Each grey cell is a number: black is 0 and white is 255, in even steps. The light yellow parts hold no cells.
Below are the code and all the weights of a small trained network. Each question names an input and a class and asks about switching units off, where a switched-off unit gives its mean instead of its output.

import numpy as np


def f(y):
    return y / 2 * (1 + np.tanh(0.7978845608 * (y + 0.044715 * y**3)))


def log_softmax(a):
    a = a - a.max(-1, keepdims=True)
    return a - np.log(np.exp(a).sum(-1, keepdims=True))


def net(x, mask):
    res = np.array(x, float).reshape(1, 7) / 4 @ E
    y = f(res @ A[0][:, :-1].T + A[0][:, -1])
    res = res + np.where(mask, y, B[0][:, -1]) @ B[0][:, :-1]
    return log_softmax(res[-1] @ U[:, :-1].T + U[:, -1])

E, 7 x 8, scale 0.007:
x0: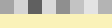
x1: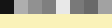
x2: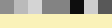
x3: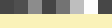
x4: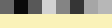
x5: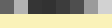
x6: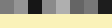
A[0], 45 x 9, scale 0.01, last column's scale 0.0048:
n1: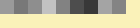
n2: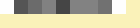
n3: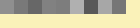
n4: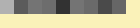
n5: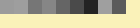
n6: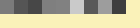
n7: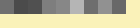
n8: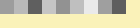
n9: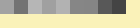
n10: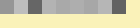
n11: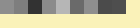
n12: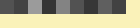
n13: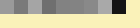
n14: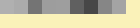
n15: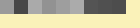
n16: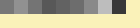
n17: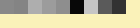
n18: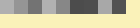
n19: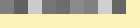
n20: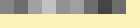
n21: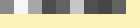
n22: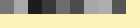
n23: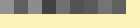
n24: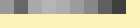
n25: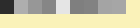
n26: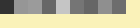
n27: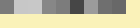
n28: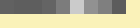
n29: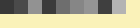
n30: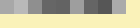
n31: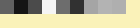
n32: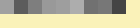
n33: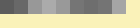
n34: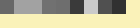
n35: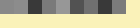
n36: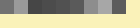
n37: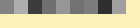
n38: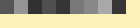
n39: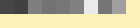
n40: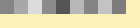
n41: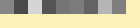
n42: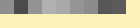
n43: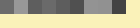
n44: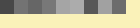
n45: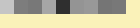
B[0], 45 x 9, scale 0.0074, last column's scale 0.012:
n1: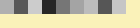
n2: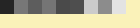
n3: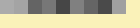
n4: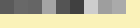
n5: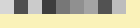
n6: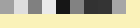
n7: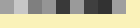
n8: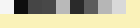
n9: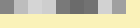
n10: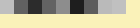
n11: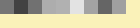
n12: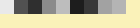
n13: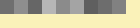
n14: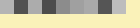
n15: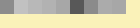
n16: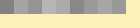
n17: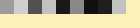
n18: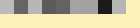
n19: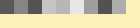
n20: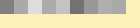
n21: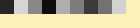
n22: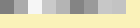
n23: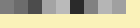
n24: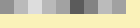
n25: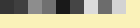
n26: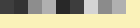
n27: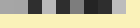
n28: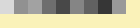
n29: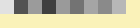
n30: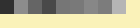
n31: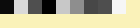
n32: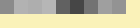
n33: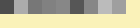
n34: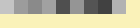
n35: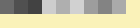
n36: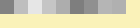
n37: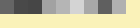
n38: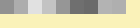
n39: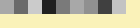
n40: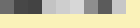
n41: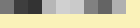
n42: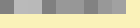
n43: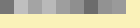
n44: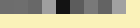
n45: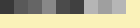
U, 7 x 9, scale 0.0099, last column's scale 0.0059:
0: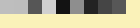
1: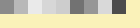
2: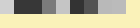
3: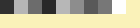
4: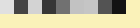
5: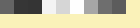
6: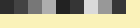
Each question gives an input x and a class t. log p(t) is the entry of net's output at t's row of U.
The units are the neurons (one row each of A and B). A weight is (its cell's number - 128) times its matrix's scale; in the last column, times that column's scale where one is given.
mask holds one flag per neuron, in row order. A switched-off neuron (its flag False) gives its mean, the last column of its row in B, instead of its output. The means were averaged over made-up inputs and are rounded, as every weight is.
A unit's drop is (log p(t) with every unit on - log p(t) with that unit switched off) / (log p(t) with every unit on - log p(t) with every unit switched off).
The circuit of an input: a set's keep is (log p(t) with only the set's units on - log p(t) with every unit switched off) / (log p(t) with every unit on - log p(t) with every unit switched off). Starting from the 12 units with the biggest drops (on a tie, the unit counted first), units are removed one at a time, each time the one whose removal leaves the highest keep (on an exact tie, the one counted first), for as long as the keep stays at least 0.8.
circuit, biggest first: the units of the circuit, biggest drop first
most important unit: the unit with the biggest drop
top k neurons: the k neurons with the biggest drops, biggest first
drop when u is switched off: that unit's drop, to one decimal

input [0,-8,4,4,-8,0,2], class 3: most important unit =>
n21
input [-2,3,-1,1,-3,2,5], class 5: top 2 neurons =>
[n31, n37]
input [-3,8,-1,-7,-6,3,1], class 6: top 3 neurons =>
[n26, n25, n31]
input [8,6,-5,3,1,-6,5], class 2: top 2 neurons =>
[n8, n10]
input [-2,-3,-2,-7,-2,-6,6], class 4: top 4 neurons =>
[n14, n1, n5, n18]
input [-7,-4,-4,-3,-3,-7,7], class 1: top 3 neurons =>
[n15, n20, n8]
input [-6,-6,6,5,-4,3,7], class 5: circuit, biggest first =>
[n37, n35]
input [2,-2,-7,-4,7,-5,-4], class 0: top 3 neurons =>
[n6, n7, n21]
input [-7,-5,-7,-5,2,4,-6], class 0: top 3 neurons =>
[n6, n8, n7]
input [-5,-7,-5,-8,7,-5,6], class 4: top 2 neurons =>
[n1, n5]
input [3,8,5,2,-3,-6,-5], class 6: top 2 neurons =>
[n25, n26]
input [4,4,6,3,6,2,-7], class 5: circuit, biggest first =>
[n19, n40]
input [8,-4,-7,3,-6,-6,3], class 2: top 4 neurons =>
[n8, n10, n17, n27]
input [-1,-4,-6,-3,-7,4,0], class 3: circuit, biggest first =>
[n21]
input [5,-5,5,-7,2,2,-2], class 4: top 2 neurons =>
[n18, n1]
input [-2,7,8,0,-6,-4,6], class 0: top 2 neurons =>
[n27, n17]
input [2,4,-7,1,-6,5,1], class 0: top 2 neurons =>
[n6, n31]
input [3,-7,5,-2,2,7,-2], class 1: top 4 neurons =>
[n22, n36, n25, n38]
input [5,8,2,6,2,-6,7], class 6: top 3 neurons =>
[n25, n26, n40]
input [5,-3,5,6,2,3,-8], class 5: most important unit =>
n40
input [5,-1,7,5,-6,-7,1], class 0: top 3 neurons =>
[n27, n17, n34]
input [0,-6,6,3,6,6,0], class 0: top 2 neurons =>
[n17, n34]
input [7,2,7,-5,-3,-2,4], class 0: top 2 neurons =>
[n27, n17]
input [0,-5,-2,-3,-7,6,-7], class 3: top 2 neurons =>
[n21, n30]
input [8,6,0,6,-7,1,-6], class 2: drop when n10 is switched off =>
0.3
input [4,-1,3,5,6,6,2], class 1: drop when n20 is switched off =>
-0.1
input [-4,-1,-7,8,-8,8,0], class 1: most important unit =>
n38
